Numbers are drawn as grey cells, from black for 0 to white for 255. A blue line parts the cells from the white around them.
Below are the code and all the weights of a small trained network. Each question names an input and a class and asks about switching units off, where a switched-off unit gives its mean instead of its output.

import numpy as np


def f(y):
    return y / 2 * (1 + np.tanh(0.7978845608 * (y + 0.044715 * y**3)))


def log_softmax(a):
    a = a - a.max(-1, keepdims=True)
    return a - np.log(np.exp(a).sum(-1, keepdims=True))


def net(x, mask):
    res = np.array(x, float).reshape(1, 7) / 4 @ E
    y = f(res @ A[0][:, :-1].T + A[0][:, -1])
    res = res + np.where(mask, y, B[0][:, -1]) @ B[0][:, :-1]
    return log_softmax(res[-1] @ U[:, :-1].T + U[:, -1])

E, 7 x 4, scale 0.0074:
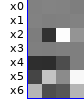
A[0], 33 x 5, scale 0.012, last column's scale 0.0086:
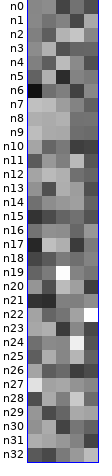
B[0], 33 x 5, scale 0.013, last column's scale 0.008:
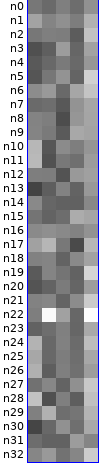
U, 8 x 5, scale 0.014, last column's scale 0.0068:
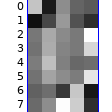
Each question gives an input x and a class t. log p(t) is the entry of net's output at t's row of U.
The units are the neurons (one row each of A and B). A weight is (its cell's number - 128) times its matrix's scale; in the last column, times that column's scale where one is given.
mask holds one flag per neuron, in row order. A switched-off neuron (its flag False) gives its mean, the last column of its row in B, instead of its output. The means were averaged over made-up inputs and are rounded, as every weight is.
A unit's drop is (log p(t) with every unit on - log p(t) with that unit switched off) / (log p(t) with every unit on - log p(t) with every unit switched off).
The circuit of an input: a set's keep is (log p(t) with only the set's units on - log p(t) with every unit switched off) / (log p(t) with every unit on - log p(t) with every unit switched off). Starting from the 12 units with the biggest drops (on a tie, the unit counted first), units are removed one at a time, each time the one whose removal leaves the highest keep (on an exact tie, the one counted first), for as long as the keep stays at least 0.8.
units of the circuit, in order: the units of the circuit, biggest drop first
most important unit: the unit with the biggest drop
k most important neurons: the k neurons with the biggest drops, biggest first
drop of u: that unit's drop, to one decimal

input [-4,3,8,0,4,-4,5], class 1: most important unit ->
n13
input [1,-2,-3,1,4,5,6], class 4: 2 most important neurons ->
n22, n29
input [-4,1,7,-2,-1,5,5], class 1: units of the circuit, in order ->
n13, n20
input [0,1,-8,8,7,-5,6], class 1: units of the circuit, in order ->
n5, n30
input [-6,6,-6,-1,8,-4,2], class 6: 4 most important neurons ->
n15, n6, n17, n21
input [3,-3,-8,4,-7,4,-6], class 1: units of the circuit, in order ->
n3, n30, n5
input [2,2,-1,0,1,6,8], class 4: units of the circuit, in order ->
n22, n29
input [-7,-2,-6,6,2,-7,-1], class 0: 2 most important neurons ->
n26, n10
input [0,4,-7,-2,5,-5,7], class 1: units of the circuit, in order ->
n30, n5
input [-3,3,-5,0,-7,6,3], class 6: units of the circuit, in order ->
n7, n17
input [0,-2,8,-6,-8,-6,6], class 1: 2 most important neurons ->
n13, n20
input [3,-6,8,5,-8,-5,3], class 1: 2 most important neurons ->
n13, n20
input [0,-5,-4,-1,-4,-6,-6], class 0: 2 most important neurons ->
n22, n10
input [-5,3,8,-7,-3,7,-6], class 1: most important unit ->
n19
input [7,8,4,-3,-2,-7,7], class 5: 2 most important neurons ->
n22, n28
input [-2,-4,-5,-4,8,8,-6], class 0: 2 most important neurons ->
n28, n11
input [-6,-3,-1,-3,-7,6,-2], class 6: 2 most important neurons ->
n7, n12
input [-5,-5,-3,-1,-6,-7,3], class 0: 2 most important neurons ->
n10, n26
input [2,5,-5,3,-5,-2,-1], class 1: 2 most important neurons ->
n3, n30
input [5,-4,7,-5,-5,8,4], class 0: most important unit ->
n24
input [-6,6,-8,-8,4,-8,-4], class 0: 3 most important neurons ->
n26, n10, n1
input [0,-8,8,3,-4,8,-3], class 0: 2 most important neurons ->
n28, n24
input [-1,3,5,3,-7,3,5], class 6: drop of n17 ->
0.2
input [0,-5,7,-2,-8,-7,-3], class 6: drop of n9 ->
0.3
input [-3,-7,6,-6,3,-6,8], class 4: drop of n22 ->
0.6
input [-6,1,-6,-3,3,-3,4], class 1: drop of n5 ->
0.3
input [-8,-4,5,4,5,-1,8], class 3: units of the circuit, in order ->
n22
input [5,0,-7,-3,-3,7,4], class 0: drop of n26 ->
0.0
